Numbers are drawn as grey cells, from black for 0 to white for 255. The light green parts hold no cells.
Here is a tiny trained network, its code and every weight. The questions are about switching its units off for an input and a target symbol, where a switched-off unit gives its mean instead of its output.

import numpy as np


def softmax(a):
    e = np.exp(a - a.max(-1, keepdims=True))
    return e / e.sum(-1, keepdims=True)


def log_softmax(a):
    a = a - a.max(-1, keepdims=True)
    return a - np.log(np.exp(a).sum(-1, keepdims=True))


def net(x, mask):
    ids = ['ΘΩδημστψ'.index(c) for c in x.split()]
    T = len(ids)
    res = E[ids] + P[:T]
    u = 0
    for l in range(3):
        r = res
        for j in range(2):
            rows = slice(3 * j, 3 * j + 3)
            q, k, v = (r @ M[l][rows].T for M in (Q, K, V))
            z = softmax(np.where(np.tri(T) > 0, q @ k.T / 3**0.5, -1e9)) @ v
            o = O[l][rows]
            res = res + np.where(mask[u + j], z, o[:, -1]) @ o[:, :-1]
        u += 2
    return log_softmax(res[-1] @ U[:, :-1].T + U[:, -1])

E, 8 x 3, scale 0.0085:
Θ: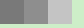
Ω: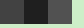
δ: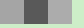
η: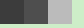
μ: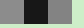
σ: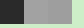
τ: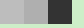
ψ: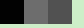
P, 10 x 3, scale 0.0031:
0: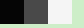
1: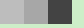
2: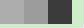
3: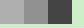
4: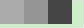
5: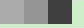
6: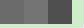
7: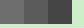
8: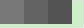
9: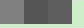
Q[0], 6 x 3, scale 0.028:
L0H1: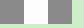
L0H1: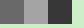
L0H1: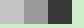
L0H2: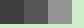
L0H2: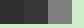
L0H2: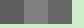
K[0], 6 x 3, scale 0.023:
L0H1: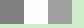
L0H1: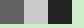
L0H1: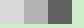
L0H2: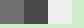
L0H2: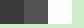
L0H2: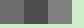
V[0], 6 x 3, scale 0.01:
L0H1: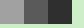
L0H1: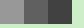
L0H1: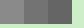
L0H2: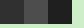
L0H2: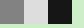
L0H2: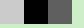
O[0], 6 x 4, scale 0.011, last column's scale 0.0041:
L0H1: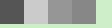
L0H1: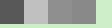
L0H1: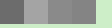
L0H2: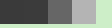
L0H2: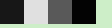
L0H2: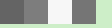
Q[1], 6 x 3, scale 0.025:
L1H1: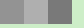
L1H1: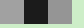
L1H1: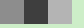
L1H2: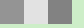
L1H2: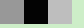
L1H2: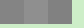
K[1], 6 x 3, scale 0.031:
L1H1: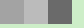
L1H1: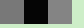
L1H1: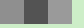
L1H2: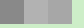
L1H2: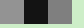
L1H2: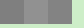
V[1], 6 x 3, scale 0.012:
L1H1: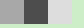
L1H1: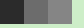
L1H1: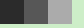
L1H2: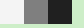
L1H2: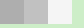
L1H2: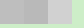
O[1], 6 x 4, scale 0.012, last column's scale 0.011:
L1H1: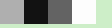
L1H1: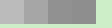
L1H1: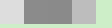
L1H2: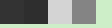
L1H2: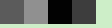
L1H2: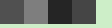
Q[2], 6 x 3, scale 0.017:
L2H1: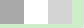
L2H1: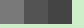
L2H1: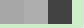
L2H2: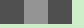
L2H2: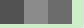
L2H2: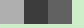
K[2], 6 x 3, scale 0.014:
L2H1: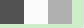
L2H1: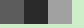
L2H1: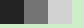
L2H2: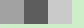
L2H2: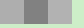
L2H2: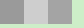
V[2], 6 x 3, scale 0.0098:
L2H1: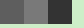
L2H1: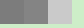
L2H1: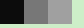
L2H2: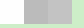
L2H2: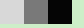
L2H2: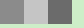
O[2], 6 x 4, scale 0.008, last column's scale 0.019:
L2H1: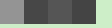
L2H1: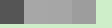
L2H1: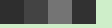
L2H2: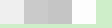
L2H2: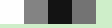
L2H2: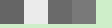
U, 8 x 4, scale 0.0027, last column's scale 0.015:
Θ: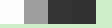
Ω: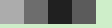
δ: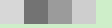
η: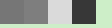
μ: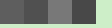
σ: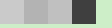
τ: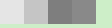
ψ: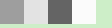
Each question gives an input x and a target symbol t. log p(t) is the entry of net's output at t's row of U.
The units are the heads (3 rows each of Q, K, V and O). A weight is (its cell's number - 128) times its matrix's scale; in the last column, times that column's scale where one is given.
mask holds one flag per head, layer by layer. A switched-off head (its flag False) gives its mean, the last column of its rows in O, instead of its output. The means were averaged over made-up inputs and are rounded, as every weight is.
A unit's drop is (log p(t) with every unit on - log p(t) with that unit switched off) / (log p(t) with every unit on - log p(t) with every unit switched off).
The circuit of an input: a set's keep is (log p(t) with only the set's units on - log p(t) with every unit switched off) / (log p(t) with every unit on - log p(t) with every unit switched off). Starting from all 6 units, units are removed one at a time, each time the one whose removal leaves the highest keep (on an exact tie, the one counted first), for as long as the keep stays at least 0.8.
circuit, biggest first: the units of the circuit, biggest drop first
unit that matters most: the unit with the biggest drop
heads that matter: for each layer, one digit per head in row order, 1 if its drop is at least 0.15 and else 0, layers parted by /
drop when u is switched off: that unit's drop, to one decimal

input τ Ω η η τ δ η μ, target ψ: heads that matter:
11 / 11 / 01
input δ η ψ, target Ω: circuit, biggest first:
[L1H2, L0H2, L2H2]
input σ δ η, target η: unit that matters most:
L0H2
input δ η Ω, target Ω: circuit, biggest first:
[L1H2, L0H2, L2H2, L1H1]
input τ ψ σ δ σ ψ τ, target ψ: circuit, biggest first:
[L0H2, L1H1]
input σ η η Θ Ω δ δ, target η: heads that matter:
01 / 01 / 01
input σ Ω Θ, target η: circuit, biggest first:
[L0H2, L1H2, L2H2, L1H1]
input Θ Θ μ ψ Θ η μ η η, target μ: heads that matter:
01 / 11 / 01
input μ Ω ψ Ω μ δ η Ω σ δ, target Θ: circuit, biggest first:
[L0H2, L1H2, L2H2, L1H1]
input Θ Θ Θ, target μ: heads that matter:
11 / 11 / 01
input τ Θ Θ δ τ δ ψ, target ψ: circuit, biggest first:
[L0H2, L1H1, L0H1]
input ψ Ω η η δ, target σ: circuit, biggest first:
[L1H2, L0H2, L2H2, L1H1]
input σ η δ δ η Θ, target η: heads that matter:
11 / 01 / 01
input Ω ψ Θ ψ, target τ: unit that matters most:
L0H2
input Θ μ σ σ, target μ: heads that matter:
01 / 11 / 01
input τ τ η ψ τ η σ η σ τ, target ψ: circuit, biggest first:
[L1H1, L0H2]
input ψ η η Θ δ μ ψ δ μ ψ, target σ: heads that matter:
11 / 01 / 01
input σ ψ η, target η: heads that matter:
11 / 01 / 01
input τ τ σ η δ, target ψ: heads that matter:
01 / 10 / 00
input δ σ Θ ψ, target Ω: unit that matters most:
L1H2
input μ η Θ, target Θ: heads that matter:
01 / 01 / 01
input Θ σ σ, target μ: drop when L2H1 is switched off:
0.0
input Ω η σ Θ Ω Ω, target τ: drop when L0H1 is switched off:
0.1
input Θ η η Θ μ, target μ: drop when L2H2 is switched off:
0.3
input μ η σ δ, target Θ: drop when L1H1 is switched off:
0.1
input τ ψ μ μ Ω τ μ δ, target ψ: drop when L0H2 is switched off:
0.6
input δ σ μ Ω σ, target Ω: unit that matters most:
L1H2
